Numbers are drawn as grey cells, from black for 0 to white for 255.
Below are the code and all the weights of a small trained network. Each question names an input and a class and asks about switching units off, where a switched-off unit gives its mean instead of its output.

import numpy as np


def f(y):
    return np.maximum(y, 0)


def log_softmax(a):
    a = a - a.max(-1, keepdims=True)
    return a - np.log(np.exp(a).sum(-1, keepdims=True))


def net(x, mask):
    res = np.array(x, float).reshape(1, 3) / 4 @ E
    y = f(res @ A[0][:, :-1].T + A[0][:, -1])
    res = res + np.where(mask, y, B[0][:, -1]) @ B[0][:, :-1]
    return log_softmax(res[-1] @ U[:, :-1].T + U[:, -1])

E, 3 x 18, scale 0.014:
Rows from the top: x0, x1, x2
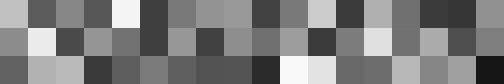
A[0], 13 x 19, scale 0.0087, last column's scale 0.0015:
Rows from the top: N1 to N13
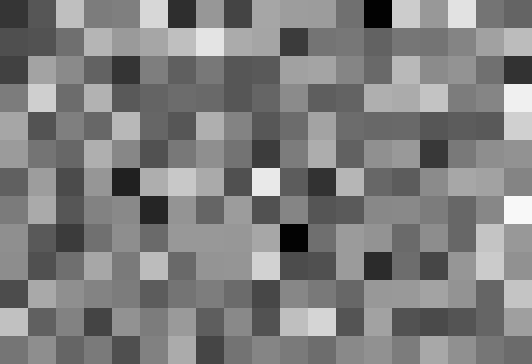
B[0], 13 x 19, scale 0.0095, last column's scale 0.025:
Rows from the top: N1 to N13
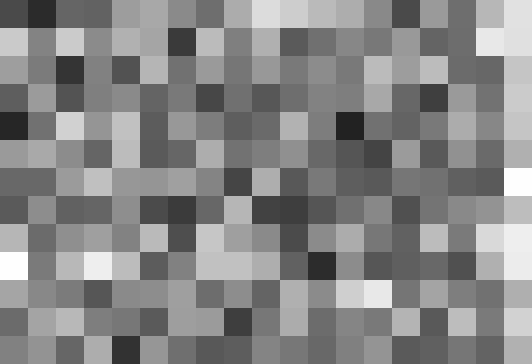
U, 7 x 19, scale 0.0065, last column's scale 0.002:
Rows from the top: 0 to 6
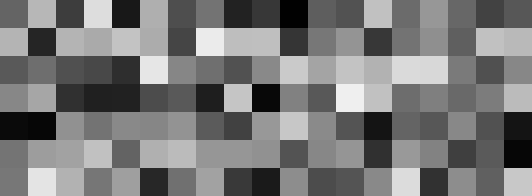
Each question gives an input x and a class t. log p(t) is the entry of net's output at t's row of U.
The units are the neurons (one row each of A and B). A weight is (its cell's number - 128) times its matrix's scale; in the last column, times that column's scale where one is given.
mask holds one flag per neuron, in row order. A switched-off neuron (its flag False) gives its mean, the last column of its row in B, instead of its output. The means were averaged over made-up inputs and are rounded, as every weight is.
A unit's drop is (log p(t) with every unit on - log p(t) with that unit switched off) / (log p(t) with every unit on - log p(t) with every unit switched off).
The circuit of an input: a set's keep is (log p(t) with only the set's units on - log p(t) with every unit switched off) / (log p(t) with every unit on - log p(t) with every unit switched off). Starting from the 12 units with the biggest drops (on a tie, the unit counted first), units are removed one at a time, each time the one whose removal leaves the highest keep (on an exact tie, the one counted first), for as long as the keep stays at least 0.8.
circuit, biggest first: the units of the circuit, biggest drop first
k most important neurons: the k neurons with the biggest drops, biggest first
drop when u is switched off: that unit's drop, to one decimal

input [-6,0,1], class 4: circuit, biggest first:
[N9; N2]
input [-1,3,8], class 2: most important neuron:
[N3]
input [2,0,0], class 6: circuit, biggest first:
[N1; N9]
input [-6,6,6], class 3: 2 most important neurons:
[N11; N4]
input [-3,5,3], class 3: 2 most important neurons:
[N7; N11]
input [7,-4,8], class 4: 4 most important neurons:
[N1; N5; N10; N2]
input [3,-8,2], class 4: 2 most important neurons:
[N9; N5]
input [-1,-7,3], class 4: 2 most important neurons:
[N9; N2]
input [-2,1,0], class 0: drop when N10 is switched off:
0.1
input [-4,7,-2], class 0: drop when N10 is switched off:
0.0
